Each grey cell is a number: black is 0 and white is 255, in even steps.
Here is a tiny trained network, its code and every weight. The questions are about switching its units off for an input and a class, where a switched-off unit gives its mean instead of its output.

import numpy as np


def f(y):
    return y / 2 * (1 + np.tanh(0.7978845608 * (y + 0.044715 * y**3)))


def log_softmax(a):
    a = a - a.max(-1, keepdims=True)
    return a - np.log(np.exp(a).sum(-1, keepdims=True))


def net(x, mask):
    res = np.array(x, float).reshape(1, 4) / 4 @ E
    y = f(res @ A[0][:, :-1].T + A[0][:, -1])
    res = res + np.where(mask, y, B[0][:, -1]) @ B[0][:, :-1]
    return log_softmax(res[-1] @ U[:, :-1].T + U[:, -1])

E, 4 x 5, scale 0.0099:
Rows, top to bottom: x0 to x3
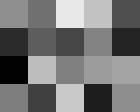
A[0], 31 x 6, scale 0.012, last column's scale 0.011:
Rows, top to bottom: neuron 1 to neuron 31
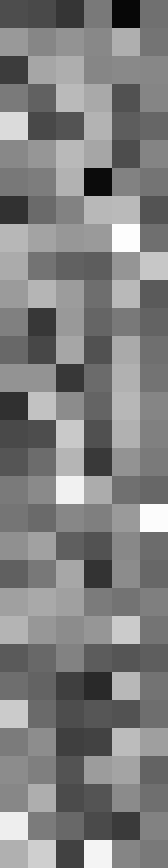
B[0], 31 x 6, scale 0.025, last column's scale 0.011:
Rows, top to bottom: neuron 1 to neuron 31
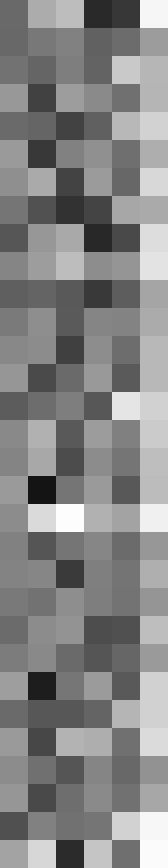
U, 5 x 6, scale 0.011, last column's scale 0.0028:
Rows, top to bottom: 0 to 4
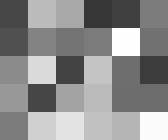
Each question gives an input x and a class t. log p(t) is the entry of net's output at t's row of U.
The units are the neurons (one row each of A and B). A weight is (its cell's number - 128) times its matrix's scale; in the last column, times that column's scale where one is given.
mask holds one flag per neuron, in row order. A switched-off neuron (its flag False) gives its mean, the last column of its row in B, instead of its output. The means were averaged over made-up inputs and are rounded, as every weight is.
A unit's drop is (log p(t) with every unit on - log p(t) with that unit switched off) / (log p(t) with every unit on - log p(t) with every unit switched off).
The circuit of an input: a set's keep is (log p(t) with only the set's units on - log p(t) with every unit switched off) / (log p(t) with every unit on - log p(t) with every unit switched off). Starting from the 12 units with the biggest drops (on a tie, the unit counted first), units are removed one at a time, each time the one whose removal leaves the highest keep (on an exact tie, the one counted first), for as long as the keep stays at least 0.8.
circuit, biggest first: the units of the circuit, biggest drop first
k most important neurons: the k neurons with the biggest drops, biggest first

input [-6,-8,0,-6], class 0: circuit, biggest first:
(neuron 9)
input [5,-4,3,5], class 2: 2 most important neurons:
(neuron 16; neuron 1)
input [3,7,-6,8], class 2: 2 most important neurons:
(neuron 7; neuron 9)
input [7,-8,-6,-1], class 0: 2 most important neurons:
(neuron 9; neuron 23)
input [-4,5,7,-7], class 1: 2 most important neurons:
(neuron 15; neuron 8)
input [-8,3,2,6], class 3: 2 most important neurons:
(neuron 25; neuron 27)
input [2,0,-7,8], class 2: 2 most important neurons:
(neuron 7; neuron 15)
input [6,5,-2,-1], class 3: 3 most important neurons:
(neuron 9; neuron 4; neuron 6)
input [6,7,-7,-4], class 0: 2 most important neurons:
(neuron 1; neuron 15)
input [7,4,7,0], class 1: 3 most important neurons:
(neuron 3; neuron 8; neuron 15)
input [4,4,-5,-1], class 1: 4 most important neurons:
(neuron 9; neuron 5; neuron 30; neuron 23)
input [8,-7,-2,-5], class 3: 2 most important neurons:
(neuron 18; neuron 1)
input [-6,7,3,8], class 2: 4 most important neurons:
(neuron 7; neuron 9; neuron 16; neuron 17)
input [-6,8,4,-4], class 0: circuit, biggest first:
(neuron 1)
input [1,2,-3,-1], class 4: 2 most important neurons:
(neuron 15; neuron 8)
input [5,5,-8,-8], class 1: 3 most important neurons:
(neuron 5; neuron 30; neuron 26)
